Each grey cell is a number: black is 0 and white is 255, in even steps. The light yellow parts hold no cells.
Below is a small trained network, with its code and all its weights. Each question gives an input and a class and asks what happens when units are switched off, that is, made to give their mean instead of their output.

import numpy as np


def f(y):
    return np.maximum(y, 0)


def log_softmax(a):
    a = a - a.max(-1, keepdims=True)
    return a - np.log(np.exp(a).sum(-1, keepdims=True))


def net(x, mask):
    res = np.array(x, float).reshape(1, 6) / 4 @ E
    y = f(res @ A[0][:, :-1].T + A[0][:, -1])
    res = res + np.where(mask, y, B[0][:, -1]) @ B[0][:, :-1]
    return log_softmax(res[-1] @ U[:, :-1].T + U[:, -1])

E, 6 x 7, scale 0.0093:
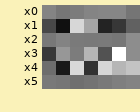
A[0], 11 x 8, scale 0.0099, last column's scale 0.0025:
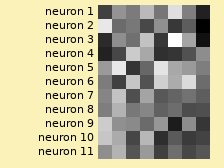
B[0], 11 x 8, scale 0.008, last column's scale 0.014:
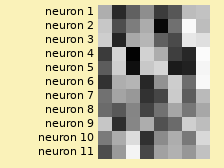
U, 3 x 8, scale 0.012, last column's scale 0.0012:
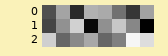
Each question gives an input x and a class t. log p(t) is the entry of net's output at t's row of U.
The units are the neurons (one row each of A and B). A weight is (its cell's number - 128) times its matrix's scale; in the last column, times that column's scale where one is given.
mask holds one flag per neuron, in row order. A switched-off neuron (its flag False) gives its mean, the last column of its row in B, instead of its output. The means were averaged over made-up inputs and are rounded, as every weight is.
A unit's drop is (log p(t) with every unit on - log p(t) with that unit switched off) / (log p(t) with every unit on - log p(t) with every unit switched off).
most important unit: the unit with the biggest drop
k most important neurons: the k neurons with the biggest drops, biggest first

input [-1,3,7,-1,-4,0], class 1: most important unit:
neuron 5
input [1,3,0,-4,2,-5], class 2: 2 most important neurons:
(neuron 5; neuron 2)
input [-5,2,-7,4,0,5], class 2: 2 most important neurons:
(neuron 5; neuron 3)
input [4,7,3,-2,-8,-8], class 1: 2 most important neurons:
(neuron 10; neuron 11)
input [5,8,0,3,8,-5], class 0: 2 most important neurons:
(neuron 4; neuron 10)
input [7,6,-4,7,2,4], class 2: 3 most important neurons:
(neuron 3; neuron 5; neuron 1)
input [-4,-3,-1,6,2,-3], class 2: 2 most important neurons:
(neuron 3; neuron 4)
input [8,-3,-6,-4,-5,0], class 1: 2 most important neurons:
(neuron 4; neuron 10)
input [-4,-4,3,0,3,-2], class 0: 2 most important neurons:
(neuron 5; neuron 10)
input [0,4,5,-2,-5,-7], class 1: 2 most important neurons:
(neuron 5; neuron 10)
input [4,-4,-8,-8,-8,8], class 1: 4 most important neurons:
(neuron 10; neuron 11; neuron 7; neuron 3)
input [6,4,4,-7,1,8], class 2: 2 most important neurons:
(neuron 2; neuron 5)
